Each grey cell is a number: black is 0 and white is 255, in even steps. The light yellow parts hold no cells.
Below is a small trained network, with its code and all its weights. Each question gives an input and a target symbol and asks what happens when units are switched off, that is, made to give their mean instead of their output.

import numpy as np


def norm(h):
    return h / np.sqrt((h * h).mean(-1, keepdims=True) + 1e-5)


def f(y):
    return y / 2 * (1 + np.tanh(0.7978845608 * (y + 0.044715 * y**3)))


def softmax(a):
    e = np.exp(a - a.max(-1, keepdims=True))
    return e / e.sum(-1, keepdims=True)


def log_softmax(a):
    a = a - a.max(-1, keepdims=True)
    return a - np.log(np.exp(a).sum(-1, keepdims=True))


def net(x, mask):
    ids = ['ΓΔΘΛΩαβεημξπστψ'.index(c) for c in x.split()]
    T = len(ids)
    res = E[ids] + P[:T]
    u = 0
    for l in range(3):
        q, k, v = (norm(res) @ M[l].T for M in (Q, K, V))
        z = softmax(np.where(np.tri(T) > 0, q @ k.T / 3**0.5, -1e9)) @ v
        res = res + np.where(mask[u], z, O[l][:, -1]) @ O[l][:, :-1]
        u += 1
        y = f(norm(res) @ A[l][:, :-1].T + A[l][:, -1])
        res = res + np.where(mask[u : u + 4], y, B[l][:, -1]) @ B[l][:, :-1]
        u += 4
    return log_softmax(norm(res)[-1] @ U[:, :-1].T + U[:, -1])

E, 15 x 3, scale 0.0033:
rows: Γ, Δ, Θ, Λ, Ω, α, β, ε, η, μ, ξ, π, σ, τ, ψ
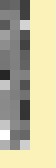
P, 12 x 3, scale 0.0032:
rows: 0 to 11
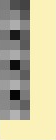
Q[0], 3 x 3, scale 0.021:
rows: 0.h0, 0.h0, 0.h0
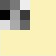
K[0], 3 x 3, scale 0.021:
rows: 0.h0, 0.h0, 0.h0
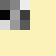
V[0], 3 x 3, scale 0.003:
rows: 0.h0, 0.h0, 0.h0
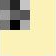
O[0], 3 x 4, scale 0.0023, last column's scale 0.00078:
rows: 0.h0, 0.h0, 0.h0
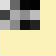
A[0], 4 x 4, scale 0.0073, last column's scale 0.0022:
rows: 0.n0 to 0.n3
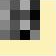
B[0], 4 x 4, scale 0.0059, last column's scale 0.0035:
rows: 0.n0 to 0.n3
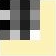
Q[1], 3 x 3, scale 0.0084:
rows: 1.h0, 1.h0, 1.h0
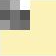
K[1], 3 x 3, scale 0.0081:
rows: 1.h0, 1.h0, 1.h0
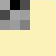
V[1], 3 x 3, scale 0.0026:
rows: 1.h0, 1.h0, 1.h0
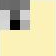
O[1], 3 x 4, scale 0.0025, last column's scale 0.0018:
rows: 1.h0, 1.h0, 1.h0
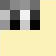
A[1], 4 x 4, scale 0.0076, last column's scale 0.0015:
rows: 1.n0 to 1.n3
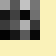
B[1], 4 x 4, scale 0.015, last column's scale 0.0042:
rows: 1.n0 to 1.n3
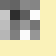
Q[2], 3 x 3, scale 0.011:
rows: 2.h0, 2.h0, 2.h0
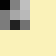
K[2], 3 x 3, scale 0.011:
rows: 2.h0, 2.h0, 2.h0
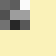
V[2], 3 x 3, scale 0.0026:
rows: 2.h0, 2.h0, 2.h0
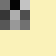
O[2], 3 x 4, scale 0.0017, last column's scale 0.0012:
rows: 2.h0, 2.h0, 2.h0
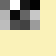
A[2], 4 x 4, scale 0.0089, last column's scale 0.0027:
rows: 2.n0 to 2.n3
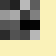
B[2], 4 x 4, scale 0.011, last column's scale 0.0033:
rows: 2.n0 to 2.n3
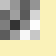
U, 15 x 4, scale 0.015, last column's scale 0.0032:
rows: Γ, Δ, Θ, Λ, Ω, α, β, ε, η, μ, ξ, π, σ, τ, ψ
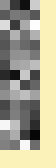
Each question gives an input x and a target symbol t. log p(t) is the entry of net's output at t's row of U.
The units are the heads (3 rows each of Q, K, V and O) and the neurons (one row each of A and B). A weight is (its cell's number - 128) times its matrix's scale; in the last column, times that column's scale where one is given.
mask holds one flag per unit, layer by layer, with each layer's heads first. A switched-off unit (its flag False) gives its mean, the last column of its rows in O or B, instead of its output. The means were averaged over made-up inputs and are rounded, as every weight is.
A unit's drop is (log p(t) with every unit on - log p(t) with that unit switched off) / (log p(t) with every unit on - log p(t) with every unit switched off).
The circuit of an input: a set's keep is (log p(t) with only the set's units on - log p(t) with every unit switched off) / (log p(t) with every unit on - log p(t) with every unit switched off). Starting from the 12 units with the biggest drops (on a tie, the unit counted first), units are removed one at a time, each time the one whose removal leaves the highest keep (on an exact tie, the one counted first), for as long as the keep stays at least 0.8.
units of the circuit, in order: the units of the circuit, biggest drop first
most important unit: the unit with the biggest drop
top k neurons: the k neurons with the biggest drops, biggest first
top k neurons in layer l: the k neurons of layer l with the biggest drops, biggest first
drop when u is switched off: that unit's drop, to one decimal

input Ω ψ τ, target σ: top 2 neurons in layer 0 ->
(0.n3 0.n1)
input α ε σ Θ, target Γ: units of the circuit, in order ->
(0.h0 0.n3)
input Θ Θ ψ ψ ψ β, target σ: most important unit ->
0.n3
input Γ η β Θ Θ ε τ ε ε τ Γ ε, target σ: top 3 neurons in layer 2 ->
(2.n0 2.n2 2.n3)
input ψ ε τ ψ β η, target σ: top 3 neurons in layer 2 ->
(2.n2 2.n3 2.n0)
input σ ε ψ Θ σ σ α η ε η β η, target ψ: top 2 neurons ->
(0.n3 1.n1)
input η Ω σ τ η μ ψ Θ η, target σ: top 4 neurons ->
(2.n2 2.n3 0.n1 1.n0)
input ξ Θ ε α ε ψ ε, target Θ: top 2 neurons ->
(1.n3 1.n1)
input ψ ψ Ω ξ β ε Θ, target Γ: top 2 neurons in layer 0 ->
(0.n1 0.n3)
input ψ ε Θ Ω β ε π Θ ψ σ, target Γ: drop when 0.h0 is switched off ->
0.8
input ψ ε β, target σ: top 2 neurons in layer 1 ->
(1.n2 1.n3)
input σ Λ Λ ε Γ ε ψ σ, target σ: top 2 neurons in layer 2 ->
(2.n0 2.n2)
